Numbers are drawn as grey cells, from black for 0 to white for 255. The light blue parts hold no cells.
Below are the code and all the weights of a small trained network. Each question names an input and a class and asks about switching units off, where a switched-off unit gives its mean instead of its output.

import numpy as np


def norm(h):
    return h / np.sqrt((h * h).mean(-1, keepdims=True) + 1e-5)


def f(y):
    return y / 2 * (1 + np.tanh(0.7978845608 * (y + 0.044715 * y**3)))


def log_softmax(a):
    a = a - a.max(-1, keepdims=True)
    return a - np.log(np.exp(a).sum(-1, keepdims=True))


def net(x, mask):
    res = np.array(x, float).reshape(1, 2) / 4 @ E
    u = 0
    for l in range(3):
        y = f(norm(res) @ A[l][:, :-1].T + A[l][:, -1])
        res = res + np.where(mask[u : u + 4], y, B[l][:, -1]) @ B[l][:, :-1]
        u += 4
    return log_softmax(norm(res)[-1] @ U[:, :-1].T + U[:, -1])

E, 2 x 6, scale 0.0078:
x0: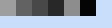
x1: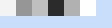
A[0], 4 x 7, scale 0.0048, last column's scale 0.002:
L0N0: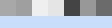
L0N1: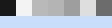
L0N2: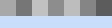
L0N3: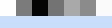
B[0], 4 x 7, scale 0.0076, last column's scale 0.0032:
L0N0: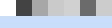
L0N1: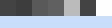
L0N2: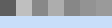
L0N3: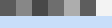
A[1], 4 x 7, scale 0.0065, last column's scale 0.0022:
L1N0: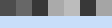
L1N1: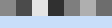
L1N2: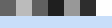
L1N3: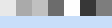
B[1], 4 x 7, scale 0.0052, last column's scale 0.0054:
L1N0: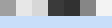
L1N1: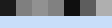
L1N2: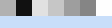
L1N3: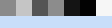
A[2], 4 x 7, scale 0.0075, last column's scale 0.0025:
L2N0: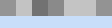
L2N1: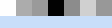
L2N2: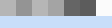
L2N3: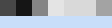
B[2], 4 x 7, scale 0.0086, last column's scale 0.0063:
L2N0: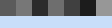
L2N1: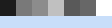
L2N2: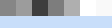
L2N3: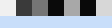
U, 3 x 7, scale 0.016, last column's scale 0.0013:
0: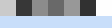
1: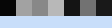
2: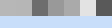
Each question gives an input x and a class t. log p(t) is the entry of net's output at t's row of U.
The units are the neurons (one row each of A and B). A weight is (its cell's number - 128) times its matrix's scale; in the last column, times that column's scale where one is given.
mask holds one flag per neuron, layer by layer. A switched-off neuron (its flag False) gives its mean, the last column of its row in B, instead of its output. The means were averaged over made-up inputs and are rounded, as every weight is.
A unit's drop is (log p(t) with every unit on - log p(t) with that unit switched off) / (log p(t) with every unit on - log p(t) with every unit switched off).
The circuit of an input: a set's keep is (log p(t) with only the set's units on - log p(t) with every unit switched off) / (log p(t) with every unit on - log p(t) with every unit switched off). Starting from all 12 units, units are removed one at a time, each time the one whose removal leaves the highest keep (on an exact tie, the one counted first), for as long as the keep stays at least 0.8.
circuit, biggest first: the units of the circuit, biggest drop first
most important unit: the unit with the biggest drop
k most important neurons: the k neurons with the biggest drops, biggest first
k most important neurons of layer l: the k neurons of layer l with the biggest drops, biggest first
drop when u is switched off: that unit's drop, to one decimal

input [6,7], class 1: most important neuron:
L2N1
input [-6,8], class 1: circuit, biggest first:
L2N1; L2N0
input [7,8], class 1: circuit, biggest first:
L2N1; L2N3
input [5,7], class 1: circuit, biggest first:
L2N1; L2N3
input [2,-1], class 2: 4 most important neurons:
L1N2; L1N0; L2N3; L2N2
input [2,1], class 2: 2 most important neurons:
L1N2; L2N3
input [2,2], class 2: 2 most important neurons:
L1N2; L2N3
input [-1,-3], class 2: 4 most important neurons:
L2N1; L1N0; L1N1; L1N3
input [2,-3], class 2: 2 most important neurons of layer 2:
L2N1; L2N3
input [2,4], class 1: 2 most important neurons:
L2N1; L0N0
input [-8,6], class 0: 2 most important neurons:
L2N3; L1N0
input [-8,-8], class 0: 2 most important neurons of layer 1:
L1N3; L1N1
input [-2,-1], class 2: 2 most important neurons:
L1N0; L2N3
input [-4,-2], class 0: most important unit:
L1N3
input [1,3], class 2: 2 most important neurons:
L1N3; L1N0
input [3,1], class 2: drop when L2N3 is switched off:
0.6
